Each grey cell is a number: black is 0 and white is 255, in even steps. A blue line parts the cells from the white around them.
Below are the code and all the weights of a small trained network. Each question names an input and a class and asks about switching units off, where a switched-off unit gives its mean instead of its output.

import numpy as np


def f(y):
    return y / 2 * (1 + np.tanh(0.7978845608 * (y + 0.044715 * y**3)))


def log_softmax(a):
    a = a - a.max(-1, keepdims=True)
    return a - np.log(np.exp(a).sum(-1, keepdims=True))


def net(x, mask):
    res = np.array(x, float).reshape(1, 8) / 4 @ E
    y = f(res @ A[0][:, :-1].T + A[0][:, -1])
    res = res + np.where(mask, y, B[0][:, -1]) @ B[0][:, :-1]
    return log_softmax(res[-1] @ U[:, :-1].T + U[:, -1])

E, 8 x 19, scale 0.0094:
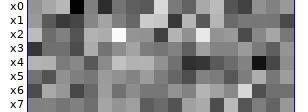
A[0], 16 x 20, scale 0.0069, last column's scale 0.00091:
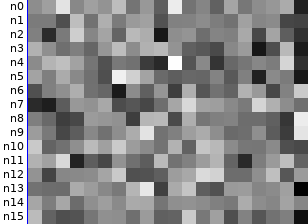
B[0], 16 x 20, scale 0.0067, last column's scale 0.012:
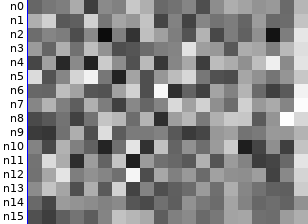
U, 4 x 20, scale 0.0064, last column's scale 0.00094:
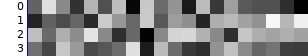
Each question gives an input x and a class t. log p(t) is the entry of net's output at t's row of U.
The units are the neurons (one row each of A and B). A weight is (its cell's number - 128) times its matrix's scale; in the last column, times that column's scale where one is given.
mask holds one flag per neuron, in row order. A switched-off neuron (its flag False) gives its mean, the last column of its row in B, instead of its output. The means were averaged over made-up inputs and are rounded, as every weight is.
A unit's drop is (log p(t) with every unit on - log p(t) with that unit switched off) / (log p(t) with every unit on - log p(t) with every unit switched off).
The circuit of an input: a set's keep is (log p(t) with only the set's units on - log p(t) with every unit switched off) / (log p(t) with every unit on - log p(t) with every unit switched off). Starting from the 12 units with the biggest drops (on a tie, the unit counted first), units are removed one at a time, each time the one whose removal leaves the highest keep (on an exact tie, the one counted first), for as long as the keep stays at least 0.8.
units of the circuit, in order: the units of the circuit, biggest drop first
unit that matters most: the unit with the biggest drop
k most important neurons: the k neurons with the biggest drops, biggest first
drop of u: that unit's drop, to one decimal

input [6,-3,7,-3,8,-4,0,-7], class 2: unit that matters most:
n5
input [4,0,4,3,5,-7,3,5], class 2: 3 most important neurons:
(n5; n3; n2)
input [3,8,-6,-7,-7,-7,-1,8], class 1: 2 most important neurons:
(n8; n5)
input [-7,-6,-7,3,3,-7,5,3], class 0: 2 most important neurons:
(n2; n13)
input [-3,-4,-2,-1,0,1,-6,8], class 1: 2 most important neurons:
(n4; n11)
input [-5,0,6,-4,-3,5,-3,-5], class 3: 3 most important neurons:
(n10; n12; n11)
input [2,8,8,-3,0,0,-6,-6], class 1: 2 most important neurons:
(n8; n6)
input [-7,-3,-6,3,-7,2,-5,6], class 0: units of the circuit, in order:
(n2; n13)
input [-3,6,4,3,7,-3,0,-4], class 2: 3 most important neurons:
(n5; n3; n4)
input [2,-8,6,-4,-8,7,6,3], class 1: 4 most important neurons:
(n4; n0; n5; n3)
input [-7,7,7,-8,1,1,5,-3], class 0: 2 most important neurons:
(n2; n1)
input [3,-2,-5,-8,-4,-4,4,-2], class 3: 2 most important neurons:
(n6; n3)
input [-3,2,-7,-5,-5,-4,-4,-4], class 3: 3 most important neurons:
(n6; n3; n5)
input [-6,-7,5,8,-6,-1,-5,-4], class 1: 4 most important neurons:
(n4; n0; n11; n5)
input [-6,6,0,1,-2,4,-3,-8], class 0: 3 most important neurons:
(n2; n4; n13)
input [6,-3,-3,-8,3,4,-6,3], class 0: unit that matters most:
n11
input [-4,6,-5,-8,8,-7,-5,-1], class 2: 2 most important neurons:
(n3; n5)
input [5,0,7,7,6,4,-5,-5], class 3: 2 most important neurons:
(n10; n7)
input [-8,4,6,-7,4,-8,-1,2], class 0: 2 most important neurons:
(n2; n13)
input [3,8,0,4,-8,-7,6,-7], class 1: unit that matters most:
n8
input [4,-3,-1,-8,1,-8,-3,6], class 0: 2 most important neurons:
(n11; n8)
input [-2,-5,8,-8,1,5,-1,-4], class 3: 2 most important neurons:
(n10; n12)
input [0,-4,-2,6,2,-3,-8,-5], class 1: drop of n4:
0.3
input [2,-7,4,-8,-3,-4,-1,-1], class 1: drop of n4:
0.8
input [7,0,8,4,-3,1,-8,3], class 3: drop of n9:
0.2
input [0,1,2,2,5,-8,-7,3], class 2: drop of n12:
0.0
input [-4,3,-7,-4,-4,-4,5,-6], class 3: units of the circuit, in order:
(n6)
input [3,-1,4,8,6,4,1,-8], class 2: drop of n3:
0.1
